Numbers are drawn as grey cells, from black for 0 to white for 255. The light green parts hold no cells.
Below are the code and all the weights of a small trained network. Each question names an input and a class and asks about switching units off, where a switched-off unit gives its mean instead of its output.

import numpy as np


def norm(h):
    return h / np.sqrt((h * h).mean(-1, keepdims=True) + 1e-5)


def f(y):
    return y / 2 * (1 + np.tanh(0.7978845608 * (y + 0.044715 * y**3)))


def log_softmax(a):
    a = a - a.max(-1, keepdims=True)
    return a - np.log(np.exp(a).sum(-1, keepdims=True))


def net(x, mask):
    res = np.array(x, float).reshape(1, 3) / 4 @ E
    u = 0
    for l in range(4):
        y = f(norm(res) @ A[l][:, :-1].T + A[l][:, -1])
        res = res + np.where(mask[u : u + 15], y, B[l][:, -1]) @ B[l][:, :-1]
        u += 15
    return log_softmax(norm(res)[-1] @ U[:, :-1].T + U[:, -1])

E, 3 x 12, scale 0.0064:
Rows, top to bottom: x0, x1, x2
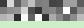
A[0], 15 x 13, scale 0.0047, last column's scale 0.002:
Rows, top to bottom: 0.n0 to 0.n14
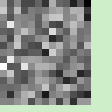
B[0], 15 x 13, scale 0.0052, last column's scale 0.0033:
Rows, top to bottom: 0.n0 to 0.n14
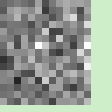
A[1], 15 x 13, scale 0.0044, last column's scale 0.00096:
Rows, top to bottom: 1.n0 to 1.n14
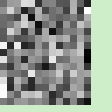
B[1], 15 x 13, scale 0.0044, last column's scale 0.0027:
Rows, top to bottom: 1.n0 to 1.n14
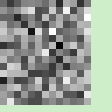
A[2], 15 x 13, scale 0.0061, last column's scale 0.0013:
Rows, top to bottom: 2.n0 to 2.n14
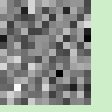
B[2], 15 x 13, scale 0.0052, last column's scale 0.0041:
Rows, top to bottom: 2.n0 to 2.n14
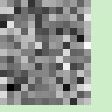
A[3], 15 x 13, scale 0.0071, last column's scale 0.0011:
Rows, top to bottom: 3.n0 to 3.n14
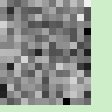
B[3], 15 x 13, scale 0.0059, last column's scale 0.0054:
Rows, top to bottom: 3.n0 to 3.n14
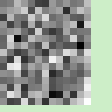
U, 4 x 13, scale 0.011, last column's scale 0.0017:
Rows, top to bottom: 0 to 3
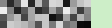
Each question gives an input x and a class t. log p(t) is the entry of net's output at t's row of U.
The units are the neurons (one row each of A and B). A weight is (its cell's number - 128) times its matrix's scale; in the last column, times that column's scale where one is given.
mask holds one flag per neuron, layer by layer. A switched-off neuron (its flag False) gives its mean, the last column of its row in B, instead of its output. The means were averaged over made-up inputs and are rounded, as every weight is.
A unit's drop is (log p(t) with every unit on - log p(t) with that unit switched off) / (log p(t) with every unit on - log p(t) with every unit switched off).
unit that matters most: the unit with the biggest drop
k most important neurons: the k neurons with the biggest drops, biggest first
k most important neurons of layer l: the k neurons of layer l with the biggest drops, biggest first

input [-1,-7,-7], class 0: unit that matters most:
2.n12
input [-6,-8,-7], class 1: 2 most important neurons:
[2.n1 0.n9]
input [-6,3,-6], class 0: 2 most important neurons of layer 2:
[2.n12 2.n6]
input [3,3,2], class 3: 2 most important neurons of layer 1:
[1.n1 1.n9]
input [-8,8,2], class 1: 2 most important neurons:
[2.n4 0.n14]
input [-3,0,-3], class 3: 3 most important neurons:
[0.n5 0.n6 0.n0]
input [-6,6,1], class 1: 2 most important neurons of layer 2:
[2.n4 2.n11]
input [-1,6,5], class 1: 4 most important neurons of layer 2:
[2.n4 2.n6 2.n12 2.n11]
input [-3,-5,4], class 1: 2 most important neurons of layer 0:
[0.n6 0.n5]
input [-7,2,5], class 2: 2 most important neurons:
[1.n11 0.n6]
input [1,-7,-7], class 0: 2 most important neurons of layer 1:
[1.n3 1.n4]
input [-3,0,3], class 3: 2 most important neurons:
[0.n9 2.n5]
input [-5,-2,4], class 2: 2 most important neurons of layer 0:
[0.n6 0.n5]
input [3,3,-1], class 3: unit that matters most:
0.n3
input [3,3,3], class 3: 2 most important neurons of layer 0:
[0.n6 0.n8]
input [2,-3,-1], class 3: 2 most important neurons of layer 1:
[1.n10 1.n3]
